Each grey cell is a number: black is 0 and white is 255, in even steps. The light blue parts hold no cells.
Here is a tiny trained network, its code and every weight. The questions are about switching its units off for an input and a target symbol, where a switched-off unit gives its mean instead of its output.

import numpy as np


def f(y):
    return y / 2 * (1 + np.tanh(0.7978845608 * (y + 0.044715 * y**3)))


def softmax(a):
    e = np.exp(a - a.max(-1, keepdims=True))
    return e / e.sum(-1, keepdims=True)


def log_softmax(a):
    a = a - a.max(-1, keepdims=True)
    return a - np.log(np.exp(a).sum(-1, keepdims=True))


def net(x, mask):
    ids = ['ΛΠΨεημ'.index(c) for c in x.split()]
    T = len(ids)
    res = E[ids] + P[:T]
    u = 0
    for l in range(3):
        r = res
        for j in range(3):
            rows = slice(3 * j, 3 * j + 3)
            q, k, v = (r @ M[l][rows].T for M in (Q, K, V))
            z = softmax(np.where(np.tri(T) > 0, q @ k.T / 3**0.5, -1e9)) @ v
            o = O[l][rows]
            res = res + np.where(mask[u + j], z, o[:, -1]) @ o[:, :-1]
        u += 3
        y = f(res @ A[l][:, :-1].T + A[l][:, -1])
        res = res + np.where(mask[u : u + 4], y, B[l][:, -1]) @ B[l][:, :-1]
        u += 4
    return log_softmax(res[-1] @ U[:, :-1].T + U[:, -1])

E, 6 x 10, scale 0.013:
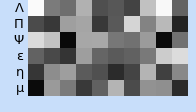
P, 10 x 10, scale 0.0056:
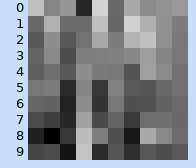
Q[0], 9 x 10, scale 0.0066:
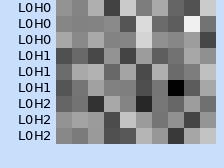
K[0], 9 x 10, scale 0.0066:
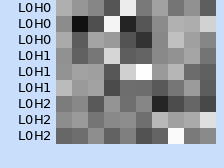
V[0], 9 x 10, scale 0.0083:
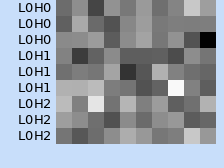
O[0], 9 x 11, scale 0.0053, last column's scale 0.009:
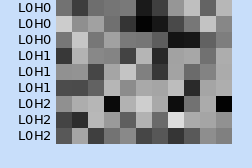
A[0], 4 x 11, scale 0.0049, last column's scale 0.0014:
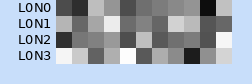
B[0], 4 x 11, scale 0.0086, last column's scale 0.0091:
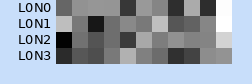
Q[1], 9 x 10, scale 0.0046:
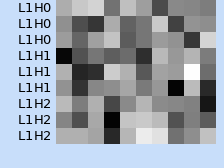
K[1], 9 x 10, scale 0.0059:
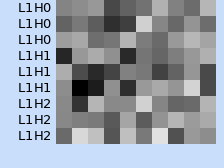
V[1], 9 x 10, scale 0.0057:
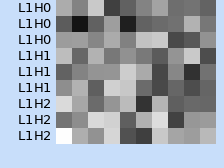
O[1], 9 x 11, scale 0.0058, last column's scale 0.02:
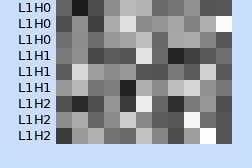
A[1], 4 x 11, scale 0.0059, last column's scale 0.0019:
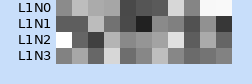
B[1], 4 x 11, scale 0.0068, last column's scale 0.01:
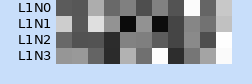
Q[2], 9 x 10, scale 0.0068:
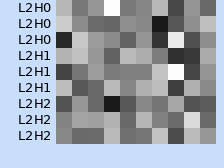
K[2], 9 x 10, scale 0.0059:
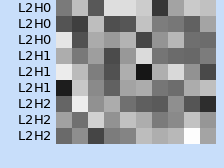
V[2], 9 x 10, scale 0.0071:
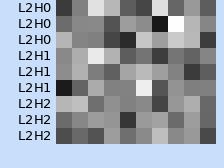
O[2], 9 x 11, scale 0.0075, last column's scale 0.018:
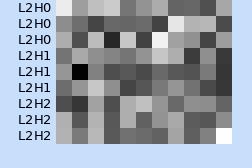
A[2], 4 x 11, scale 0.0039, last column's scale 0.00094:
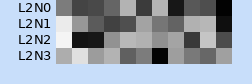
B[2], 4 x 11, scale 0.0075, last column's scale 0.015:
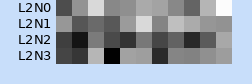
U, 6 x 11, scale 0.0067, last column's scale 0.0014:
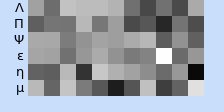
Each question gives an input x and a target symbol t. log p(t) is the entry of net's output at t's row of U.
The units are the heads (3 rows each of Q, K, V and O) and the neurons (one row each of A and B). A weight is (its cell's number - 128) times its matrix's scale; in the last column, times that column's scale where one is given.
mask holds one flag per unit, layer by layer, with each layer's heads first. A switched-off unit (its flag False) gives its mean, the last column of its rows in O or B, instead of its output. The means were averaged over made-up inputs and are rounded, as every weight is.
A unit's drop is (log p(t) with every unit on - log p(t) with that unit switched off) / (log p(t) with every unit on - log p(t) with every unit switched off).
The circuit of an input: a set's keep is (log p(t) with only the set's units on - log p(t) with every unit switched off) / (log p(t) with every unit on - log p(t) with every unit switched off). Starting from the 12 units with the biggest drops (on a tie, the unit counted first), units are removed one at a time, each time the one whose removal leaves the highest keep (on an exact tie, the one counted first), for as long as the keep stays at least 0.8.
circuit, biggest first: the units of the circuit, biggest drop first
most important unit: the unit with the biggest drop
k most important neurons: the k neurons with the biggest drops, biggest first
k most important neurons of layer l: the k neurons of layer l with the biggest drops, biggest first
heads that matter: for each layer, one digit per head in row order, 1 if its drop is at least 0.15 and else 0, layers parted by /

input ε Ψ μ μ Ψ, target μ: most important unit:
L0N0
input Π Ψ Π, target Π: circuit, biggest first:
[L0N3 L2H0]
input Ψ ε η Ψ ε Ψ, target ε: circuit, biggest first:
[L1H1 L0N0 L1N0 L2H1]
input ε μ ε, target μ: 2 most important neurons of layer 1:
[L1N0 L1N3]
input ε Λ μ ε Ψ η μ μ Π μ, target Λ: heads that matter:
000 / 001 / 100
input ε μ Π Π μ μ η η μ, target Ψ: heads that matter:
100 / 001 / 010
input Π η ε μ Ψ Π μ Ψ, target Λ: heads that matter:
100 / 011 / 100
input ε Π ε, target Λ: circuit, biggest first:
[L2H0 L0N0]
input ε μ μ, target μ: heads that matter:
000 / 001 / 000
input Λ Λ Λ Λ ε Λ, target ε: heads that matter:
010 / 001 / 010
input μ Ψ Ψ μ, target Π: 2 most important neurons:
[L0N3 L0N2]
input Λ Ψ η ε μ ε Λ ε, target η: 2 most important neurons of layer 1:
[L1N1 L1N2]
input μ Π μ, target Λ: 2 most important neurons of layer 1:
[L1N3 L1N1]
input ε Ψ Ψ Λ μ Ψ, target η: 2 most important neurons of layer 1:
[L1N2 L1N3]
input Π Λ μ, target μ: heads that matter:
001 / 101 / 010
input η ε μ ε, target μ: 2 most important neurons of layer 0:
[L0N2 L0N0]
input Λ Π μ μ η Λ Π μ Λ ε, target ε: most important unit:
L1N0
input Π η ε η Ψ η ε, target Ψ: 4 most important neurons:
[L0N1 L1N0 L0N2 L1N1]
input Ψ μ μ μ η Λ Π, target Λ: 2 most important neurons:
[L0N0 L1N3]
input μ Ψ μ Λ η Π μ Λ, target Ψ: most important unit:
L1H2
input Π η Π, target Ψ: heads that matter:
110 / 010 / 010
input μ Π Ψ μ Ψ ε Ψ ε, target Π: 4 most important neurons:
[L0N3 L0N1 L2N2 L1N0]
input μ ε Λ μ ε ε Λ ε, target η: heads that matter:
110 / 010 / 100
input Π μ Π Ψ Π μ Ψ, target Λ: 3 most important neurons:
[L0N0 L0N2 L1N2]
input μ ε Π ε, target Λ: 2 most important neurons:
[L0N0 L0N2]
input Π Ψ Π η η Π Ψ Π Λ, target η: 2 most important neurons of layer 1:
[L1N2 L1N3]
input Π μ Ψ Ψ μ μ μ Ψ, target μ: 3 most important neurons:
[L0N2 L0N0 L1N0]
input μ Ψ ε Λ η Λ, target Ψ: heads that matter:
000 / 000 / 010
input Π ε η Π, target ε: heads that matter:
000 / 001 / 100
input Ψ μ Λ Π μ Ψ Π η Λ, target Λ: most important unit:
L1H2
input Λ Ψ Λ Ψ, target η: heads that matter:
100 / 010 / 100
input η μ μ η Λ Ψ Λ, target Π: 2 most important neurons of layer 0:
[L0N3 L0N1]
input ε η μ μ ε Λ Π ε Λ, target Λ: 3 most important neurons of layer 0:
[L0N1 L0N0 L0N2]
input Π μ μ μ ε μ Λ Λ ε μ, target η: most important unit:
L0N1
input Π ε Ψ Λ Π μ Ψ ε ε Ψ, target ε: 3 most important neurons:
[L0N0 L1N0 L2N2]
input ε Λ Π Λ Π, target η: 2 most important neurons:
[L0N1 L2N0]
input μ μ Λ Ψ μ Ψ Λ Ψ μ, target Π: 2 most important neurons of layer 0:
[L0N0 L0N2]
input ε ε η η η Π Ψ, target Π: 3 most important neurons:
[L0N3 L2N2 L1N2]
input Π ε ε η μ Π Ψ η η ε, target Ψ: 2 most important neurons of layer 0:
[L0N1 L0N0]
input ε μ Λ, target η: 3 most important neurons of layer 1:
[L1N2 L1N1 L1N0]
